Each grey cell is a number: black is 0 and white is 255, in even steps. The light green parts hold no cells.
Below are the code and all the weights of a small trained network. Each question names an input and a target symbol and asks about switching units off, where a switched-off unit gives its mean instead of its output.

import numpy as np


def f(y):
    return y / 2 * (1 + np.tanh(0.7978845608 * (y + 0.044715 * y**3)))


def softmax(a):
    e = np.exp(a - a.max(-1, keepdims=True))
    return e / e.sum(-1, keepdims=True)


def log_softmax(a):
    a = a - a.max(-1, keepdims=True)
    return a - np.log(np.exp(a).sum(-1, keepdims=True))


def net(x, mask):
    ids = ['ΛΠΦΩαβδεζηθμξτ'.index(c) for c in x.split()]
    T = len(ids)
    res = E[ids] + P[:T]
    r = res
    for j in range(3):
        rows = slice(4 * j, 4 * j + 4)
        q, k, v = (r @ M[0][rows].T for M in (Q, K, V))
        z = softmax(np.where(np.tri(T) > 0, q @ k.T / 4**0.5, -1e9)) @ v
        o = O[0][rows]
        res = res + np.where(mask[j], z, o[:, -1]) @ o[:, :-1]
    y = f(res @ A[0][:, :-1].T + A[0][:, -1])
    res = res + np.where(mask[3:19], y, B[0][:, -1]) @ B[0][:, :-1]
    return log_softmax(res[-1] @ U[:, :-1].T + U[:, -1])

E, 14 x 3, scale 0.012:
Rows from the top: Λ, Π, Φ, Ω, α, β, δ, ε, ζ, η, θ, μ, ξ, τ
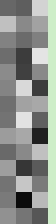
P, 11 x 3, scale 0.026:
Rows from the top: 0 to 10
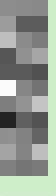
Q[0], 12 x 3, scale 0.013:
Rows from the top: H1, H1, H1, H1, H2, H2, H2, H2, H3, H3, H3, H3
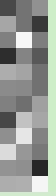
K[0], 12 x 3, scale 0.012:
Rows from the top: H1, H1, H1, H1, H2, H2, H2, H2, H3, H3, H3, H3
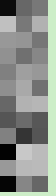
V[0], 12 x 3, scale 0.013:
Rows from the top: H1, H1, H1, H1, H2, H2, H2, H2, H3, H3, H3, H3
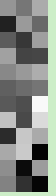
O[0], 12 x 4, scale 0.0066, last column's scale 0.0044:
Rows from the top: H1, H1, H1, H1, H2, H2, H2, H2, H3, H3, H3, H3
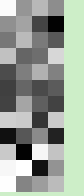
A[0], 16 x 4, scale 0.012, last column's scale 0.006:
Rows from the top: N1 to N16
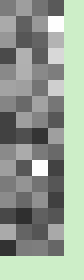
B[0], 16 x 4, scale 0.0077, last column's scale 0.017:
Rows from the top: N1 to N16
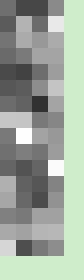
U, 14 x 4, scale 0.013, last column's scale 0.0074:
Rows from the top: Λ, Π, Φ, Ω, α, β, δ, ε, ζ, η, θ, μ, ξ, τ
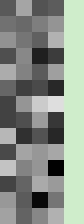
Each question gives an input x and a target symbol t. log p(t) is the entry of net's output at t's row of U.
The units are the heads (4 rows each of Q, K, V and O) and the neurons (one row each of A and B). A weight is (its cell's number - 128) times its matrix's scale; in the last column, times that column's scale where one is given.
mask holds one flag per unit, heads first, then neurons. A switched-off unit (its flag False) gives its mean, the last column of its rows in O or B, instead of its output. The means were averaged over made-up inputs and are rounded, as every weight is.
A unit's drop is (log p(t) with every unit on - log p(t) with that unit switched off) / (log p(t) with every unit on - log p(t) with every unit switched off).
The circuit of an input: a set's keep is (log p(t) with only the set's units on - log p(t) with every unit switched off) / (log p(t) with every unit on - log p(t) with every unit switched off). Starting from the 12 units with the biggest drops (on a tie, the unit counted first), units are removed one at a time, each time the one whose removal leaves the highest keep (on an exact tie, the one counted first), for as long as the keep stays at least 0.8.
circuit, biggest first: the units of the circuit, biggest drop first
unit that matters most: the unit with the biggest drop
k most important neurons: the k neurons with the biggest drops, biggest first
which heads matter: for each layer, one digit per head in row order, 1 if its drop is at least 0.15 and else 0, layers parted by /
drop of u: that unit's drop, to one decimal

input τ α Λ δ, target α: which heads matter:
001
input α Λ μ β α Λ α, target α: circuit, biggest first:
(H3)
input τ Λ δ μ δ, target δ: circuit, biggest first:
(N9; H3; N11)
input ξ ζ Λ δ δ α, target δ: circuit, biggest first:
(H3; N9)
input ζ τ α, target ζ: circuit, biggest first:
(H3; N11)
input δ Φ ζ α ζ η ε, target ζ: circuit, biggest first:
(H3; N11)
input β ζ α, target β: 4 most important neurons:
(N11; N7; N2; N13)
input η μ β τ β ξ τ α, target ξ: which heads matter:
101
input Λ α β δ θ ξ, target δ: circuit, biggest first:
(H3; N9)
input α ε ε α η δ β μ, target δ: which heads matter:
110
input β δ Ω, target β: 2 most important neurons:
(N11; N7)
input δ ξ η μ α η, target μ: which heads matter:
101
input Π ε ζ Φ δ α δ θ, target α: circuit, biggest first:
(H3; N15)
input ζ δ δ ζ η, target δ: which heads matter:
100
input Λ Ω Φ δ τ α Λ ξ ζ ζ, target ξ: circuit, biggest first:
(H3)
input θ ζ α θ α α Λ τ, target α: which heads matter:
001
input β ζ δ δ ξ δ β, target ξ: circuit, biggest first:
(H3; N5)
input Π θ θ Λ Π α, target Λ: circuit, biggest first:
(H3; N9)
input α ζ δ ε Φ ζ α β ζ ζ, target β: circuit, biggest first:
(H3; N11; N7; H1)
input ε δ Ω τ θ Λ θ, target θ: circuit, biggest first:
(H3)
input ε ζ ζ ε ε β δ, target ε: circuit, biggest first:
(H3; N11)
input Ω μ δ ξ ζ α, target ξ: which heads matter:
111
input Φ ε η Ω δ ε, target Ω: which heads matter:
001
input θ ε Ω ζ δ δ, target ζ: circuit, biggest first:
(H1; N11)
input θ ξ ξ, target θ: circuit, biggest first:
(N15; H3)
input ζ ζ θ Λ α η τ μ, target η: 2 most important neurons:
(N9; N11)
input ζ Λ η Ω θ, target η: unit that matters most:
N9
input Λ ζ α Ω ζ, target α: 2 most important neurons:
(N15; N11)
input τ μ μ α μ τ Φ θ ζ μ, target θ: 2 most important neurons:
(N15; N7)
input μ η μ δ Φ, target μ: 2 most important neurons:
(N9; N14)
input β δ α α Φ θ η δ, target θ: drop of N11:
0.1
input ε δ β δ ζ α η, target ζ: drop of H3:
0.6
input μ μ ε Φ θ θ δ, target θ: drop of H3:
1.2
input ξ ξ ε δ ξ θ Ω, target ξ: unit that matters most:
H3
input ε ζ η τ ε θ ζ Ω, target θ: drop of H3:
0.6
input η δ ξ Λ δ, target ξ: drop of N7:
-0.1
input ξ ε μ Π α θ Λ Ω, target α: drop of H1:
0.1
